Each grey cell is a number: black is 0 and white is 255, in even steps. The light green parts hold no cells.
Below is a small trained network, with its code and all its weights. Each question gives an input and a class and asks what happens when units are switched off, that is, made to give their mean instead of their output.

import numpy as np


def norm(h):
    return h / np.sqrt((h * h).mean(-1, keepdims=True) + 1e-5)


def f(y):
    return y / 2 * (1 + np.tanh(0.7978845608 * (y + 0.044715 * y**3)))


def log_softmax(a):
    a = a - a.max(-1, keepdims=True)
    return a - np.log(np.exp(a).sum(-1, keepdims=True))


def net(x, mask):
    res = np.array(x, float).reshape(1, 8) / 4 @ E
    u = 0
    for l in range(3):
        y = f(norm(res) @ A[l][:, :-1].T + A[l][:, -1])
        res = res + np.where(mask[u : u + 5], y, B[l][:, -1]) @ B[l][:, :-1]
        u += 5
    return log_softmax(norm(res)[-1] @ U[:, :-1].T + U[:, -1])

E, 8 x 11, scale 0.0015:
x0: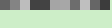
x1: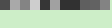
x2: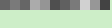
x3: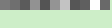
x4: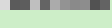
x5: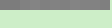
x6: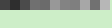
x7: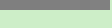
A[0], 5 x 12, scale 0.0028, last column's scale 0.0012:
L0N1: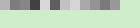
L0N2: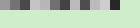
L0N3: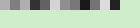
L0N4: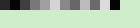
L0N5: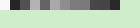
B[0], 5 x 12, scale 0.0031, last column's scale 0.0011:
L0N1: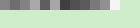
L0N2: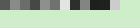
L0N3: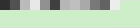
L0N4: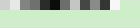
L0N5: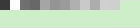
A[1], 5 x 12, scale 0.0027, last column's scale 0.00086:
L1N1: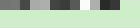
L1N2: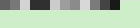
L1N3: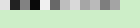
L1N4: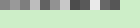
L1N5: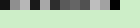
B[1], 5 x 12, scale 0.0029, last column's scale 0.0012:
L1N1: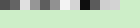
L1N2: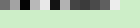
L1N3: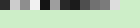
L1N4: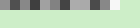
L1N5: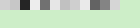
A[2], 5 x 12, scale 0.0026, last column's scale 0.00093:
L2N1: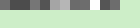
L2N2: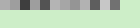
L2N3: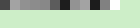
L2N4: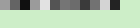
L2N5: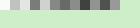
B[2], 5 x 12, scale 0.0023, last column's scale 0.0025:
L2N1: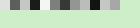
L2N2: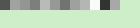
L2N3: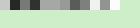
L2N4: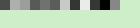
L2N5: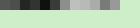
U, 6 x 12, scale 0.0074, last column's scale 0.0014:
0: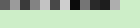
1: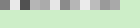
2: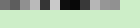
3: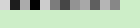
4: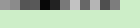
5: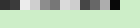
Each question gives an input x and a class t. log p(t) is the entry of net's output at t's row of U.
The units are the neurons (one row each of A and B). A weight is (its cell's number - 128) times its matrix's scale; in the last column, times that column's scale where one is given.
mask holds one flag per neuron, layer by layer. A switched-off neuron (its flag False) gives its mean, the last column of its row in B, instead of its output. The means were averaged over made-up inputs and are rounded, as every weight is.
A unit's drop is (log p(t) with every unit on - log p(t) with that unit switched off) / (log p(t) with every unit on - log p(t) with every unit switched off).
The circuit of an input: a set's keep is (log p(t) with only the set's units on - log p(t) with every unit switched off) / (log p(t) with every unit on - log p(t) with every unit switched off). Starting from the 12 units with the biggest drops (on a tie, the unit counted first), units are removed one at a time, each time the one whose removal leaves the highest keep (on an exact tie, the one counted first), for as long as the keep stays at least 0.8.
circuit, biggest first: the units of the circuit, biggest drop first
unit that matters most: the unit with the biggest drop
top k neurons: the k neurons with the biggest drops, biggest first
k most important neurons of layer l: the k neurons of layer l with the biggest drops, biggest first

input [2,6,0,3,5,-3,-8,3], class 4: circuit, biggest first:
L2N5, L1N3
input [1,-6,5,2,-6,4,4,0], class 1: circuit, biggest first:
L1N5
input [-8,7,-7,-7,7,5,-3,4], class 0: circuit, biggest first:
L0N2, L2N4
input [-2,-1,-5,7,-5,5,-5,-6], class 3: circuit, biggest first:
L2N1, L1N4
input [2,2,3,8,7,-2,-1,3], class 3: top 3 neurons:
L2N1, L1N5, L1N4
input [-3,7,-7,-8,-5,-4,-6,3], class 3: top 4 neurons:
L1N3, L2N3, L1N1, L0N1
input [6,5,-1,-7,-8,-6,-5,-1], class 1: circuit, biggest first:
L1N5, L0N2
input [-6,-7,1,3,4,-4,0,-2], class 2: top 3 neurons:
L1N3, L1N2, L1N5
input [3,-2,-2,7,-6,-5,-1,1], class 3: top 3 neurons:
L2N1, L0N5, L1N4
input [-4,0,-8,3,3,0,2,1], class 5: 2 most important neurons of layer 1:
L1N2, L1N5
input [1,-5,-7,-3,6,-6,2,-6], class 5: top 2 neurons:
L0N3, L1N5
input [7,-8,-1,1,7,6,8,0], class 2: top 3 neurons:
L1N3, L0N2, L1N5
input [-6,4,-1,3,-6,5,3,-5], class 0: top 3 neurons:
L0N2, L0N5, L2N4
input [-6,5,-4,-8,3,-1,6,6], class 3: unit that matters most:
L1N2
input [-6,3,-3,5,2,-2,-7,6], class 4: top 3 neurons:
L2N5, L1N2, L1N4
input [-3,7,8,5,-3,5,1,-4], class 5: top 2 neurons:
L1N1, L0N1
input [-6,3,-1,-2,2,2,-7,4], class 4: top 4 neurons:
L2N5, L1N2, L1N3, L2N1
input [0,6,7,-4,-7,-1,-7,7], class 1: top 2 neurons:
L1N5, L0N4
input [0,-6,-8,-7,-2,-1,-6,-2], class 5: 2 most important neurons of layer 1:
L1N4, L1N3
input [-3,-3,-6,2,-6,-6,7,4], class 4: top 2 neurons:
L0N4, L0N5
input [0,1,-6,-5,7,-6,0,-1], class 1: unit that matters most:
L0N5
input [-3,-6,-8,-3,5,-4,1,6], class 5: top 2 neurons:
L0N3, L1N5
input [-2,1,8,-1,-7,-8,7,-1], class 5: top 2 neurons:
L1N1, L0N5
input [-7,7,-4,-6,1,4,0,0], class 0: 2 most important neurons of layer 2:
L2N4, L2N1
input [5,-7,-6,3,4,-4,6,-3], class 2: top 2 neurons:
L1N3, L0N2
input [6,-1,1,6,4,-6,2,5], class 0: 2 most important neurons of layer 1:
L1N2, L1N5
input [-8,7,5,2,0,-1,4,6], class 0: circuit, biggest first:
L0N2
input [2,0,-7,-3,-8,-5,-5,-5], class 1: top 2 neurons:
L1N5, L1N1
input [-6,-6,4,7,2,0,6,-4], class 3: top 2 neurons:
L2N1, L1N2
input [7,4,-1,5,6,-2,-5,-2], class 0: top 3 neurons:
L1N2, L0N4, L1N5
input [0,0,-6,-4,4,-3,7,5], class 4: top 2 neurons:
L0N4, L1N1
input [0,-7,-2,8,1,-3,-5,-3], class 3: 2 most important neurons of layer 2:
L2N1, L2N5
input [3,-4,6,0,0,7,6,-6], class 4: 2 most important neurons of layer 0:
L0N4, L0N3
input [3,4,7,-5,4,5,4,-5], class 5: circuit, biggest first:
L1N1
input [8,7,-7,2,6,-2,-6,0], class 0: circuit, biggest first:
L1N2, L0N1
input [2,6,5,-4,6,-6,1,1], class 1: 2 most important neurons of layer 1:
L1N3, L1N4
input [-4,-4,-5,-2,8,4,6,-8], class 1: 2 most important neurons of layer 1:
L1N2, L1N1
